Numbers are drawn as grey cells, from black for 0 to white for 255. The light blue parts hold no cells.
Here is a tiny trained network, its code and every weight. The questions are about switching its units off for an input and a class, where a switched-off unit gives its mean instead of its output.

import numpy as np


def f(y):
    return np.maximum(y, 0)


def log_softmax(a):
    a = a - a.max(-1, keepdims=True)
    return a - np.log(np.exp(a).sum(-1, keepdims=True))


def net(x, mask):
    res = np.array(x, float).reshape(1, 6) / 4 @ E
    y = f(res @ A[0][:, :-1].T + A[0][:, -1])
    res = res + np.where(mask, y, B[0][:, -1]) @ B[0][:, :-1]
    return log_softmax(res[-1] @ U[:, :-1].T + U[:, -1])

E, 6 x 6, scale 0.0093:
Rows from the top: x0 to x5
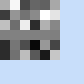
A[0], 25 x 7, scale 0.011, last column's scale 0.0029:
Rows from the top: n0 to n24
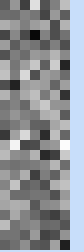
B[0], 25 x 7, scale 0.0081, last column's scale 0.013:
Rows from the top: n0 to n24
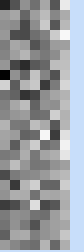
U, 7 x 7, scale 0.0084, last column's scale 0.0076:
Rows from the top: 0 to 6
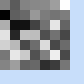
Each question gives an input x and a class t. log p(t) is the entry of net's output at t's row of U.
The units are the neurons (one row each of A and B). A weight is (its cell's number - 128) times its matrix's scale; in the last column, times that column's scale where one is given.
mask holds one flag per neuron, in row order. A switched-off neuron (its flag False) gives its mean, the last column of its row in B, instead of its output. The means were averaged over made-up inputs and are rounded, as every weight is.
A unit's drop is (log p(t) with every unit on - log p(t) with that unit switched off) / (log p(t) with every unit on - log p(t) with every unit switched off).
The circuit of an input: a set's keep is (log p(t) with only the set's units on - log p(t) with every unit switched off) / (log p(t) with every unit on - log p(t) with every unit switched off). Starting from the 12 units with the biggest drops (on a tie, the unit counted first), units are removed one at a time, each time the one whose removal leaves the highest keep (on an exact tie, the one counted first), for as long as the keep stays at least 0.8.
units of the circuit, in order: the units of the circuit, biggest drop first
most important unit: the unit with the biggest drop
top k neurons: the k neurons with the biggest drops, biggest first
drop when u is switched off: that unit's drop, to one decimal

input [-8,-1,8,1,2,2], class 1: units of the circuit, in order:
n7
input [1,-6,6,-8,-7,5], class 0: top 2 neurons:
n7, n3
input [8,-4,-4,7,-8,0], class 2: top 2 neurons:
n6, n9
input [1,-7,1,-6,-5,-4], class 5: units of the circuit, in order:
n15, n19, n22
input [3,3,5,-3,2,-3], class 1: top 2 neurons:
n7, n20
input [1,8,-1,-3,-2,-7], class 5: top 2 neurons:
n10, n11
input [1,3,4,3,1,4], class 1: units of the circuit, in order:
n7, n20
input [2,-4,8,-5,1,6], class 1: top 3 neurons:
n7, n20, n17
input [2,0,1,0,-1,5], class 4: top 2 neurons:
n13, n8
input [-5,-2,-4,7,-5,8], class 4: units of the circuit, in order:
n13, n1
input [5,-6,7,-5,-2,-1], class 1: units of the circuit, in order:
n7, n20
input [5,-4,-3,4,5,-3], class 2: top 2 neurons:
n3, n8
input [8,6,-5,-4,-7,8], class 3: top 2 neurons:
n18, n14
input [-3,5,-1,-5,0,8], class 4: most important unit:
n13
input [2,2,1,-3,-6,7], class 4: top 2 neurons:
n13, n3
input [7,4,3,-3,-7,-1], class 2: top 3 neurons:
n6, n9, n8
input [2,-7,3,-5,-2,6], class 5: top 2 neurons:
n15, n4
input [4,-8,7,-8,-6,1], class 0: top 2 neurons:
n20, n7
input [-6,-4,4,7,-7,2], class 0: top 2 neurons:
n3, n7
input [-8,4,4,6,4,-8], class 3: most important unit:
n8
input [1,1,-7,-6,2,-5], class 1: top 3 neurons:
n0, n13, n8
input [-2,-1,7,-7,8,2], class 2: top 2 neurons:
n3, n0
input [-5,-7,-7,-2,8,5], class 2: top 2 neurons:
n3, n7
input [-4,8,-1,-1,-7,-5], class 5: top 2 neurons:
n10, n3
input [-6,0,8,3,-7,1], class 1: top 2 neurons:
n7, n3
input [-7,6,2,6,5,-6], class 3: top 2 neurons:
n8, n13
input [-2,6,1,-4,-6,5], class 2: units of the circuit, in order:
n6
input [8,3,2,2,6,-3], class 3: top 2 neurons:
n14, n18
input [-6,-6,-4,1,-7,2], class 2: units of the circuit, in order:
n6, n9
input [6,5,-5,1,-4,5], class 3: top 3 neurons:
n18, n14, n7
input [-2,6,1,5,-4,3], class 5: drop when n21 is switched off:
-0.1
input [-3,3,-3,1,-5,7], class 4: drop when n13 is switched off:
0.6
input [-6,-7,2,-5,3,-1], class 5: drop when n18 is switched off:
0.2
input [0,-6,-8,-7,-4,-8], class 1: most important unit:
n0
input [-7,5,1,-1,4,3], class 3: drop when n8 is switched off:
0.7
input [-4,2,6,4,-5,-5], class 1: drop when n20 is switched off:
0.1
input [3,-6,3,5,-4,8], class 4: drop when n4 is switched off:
0.0
